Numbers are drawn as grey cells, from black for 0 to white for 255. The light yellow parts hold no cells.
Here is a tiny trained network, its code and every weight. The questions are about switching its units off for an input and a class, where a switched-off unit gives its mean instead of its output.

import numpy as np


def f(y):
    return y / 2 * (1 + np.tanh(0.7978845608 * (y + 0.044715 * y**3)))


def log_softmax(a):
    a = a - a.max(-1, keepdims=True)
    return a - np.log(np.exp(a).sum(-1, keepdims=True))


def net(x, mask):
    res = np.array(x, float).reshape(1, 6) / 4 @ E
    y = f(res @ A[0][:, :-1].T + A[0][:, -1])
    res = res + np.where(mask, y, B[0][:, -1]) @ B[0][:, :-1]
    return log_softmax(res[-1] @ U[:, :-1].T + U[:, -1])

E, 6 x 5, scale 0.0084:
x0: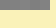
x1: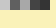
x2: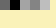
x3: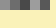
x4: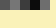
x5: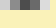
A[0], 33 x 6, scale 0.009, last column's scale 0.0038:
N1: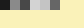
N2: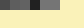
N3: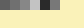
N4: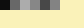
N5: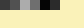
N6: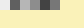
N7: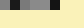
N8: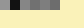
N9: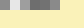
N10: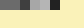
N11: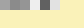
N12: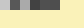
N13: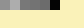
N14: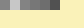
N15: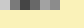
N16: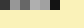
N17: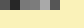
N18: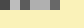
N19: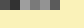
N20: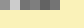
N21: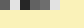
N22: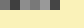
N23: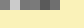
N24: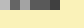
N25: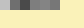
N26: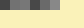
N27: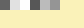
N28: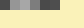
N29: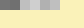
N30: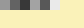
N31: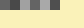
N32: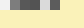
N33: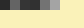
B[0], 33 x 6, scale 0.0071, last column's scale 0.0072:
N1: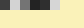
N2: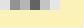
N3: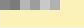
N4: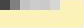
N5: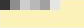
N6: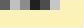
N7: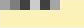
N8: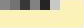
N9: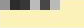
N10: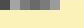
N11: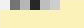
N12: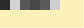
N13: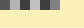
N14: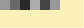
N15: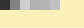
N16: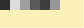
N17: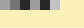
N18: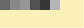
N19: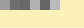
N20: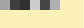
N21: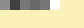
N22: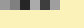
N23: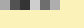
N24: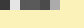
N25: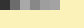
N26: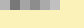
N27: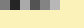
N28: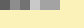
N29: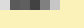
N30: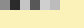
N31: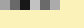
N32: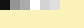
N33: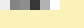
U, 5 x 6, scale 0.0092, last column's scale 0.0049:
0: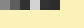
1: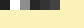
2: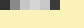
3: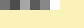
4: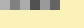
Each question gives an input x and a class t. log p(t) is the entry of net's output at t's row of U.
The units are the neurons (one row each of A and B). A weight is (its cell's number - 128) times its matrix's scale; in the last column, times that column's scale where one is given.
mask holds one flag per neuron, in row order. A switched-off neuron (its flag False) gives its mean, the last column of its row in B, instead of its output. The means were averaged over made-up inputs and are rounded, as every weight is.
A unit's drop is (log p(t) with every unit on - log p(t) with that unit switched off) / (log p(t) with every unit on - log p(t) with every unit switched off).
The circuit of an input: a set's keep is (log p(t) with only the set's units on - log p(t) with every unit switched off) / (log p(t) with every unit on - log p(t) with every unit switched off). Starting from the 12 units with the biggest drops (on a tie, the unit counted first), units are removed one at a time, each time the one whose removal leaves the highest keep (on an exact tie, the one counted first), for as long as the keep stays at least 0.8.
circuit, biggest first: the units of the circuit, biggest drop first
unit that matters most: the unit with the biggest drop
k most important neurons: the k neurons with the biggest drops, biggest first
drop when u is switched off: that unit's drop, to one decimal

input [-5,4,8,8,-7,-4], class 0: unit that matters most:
N7
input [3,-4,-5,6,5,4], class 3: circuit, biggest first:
[N30; N21]
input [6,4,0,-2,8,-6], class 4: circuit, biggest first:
[N33; N2]
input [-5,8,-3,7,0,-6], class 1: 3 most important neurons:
[N6; N12; N24]
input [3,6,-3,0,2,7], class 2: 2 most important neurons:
[N32; N15]
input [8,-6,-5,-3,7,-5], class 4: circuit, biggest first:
[N33; N12]
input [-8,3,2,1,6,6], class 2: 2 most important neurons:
[N32; N15]
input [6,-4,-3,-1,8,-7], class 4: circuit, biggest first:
[N33; N2]
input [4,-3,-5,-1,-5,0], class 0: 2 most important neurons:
[N9; N33]
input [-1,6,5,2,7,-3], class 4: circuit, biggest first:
[N2; N33]
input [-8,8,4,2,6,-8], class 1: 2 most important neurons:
[N12; N24]
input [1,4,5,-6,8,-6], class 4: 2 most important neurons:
[N33; N2]
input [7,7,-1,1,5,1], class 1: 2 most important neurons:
[N12; N24]
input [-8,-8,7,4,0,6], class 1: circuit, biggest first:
[N1]
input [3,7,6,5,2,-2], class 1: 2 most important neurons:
[N12; N6]
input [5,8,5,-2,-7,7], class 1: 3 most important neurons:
[N6; N12; N24]
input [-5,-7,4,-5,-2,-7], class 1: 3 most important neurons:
[N1; N16; N32]
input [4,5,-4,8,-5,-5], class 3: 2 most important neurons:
[N11; N32]
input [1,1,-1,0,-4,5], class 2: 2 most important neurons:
[N32; N33]
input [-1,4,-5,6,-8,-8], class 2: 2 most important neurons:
[N5; N3]
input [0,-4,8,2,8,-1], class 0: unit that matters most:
N17
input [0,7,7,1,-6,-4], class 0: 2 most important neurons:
[N7; N8]
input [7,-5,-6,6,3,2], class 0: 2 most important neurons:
[N20; N23]
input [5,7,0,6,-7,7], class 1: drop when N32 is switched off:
-0.1
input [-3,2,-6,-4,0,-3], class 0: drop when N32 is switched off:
0.0
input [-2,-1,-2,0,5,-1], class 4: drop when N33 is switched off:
0.2
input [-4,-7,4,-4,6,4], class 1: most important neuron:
[N1]
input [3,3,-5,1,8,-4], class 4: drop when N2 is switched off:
0.2
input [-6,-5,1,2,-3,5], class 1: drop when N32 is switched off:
-0.1
